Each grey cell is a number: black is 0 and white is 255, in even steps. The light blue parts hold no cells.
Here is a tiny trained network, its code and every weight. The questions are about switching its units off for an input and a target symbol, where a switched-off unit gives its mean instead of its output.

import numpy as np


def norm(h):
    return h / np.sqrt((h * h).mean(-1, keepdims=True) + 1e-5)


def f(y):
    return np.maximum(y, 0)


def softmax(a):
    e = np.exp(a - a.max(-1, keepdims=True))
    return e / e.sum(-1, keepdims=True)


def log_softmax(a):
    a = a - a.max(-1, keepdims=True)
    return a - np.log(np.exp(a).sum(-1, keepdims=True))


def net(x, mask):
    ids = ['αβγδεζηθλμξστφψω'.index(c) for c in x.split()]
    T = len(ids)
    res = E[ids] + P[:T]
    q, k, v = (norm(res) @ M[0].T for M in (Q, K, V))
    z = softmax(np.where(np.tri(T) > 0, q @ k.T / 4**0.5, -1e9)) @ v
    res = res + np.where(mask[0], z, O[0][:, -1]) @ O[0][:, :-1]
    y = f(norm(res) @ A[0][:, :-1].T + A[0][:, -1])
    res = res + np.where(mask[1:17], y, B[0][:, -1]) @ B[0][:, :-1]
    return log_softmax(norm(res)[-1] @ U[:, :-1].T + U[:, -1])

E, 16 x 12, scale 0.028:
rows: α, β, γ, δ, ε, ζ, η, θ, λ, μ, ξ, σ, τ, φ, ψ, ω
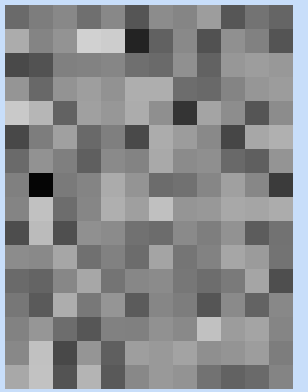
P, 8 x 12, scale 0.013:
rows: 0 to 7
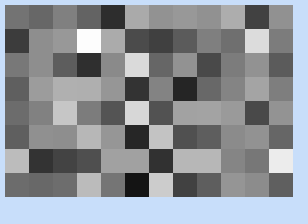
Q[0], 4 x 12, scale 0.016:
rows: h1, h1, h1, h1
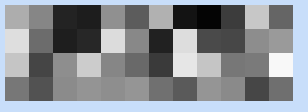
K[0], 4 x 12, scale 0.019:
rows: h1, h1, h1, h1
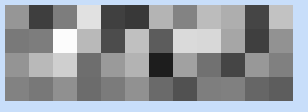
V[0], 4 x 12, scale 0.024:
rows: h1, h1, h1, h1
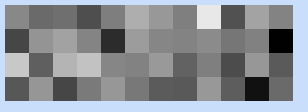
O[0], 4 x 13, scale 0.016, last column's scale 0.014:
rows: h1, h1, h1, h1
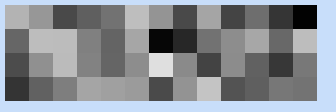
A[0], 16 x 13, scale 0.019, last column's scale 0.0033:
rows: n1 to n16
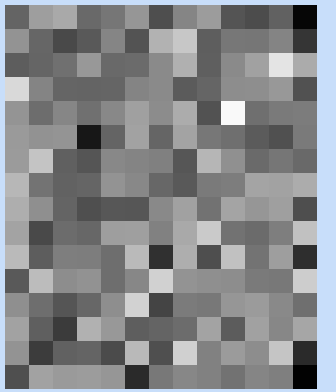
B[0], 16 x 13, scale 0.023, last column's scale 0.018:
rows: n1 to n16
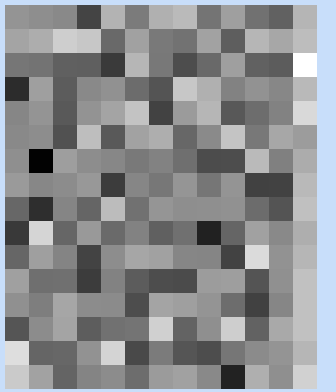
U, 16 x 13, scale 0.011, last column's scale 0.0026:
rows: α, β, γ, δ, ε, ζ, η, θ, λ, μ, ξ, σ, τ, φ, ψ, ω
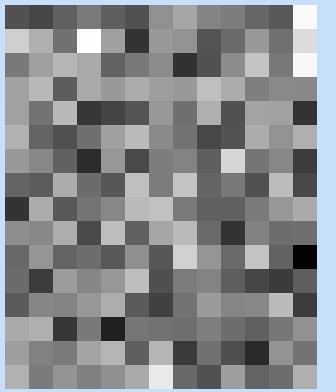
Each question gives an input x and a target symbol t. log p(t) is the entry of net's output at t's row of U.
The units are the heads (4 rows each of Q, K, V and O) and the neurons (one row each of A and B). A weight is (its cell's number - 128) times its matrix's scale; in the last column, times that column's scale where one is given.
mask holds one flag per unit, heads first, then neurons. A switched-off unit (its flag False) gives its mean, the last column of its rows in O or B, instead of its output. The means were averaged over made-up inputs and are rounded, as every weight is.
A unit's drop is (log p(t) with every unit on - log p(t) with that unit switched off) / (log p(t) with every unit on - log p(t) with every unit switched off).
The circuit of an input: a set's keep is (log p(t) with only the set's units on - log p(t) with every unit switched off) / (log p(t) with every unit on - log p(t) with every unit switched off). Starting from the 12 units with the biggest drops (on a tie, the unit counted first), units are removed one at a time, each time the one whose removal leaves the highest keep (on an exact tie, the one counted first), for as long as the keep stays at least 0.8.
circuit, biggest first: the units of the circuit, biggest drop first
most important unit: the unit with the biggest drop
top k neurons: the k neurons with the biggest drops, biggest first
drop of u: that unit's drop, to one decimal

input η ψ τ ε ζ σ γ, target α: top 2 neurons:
(n4, n8)
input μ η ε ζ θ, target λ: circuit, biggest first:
(h1, n10)
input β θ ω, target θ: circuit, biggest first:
(h1, n3, n5)
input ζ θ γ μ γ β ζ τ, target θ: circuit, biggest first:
(h1, n3, n5)
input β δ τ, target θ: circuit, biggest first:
(h1, n3, n5, n2)
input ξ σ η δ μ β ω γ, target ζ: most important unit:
n3
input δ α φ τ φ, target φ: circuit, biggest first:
(h1, n8)
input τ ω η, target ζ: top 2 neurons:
(n3, n15)
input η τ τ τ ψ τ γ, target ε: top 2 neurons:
(n11, n13)
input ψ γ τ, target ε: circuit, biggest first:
(h1, n11, n13, n5)
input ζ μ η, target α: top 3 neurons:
(n4, n7, n8)
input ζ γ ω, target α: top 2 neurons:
(n4, n7)
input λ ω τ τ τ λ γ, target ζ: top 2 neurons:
(n15, n3)
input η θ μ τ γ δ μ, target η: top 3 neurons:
(n15, n14, n8)
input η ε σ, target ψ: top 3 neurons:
(n13, n14, n3)
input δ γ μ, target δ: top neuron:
(n2)
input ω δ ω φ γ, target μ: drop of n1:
0.1
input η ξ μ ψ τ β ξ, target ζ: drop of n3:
0.2
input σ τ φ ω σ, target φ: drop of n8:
0.2
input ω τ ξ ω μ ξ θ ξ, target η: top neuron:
(n12)
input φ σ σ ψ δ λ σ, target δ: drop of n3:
0.1
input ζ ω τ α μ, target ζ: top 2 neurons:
(n3, n15)
